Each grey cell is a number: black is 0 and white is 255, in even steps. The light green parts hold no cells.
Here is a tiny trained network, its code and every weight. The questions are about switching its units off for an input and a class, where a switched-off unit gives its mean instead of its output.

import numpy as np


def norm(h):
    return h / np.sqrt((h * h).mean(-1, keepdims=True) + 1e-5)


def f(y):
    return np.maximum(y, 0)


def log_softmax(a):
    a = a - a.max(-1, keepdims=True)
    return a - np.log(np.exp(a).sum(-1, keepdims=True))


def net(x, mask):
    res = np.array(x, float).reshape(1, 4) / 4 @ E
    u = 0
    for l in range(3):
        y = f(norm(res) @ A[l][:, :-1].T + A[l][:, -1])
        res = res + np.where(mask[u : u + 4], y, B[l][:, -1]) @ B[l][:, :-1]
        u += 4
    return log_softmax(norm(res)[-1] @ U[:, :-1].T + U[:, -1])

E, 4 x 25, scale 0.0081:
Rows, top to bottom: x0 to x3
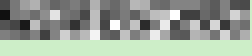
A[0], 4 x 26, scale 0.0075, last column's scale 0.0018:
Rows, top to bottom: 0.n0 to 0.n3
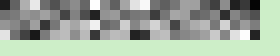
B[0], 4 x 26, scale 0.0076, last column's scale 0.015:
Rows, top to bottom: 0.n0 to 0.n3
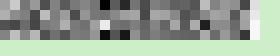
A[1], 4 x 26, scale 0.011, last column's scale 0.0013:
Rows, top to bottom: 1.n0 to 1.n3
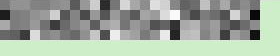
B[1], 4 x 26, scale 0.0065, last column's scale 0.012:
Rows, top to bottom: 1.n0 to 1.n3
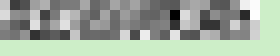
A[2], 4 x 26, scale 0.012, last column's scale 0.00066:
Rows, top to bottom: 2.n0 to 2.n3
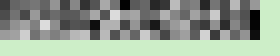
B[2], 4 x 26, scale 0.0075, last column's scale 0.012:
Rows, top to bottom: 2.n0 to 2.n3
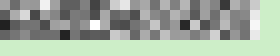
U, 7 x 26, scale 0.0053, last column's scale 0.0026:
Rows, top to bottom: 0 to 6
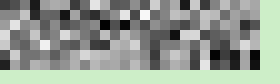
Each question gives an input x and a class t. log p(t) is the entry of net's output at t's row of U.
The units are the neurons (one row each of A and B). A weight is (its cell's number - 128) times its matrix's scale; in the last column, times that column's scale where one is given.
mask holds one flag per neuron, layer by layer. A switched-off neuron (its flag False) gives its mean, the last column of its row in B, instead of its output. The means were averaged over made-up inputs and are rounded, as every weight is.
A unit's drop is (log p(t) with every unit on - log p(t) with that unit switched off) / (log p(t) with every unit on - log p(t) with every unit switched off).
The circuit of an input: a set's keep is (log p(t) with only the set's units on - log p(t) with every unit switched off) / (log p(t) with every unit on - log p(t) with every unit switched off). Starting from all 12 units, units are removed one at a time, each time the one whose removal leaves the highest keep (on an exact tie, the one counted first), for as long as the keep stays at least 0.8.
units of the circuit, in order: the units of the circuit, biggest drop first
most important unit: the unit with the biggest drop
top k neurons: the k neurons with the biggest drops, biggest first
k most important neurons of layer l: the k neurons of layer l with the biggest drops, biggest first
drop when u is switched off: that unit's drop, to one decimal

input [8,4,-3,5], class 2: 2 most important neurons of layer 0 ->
(0.n0 0.n1)
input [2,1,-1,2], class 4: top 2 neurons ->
(2.n0 0.n2)
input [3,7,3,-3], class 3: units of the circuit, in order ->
(1.n1)
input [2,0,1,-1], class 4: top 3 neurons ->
(1.n0 0.n1 0.n3)
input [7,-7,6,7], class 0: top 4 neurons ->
(0.n2 0.n3 1.n1 2.n1)
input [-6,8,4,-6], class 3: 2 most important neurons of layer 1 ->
(1.n1 1.n0)
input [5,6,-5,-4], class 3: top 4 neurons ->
(1.n1 0.n3 1.n3 2.n1)
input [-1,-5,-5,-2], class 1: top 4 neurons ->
(2.n3 1.n1 1.n0 2.n2)
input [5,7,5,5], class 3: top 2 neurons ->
(1.n1 0.n3)
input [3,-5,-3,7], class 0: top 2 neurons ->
(0.n2 1.n1)
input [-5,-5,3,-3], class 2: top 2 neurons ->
(0.n3 1.n1)
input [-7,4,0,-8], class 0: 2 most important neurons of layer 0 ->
(0.n0 0.n1)
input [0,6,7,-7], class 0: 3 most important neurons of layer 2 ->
(2.n2 2.n3 2.n0)
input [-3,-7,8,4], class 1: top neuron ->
(1.n3)
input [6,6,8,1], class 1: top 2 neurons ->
(1.n3 0.n3)
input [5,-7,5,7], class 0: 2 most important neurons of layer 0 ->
(0.n2 0.n3)
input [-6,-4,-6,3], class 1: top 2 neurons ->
(2.n3 0.n0)
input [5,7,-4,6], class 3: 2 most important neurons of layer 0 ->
(0.n3 0.n1)
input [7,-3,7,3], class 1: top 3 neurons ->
(0.n3 1.n3 2.n1)
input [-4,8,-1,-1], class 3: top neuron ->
(1.n1)
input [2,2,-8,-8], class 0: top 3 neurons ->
(2.n2 0.n1 1.n3)
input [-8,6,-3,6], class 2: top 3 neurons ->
(0.n3 2.n2 0.n1)
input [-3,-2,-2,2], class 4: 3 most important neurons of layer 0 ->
(0.n2 0.n1 0.n0)
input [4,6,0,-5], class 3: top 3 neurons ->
(1.n1 0.n2 0.n3)
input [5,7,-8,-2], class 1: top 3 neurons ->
(2.n3 1.n2 0.n3)
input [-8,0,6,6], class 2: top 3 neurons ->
(0.n3 2.n2 0.n1)
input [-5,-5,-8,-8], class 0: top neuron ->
(2.n2)
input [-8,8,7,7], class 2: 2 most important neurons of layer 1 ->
(1.n1 1.n2)
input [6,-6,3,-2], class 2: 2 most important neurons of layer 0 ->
(0.n0 0.n2)
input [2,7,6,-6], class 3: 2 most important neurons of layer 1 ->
(1.n1 1.n0)
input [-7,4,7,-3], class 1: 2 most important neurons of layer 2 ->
(2.n1 2.n2)
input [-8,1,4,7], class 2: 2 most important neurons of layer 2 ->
(2.n2 2.n0)
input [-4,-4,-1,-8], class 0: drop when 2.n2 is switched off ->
0.2
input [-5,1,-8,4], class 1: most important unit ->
2.n3
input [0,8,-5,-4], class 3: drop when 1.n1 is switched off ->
1.2
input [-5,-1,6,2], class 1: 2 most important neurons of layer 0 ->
(0.n0 0.n1)
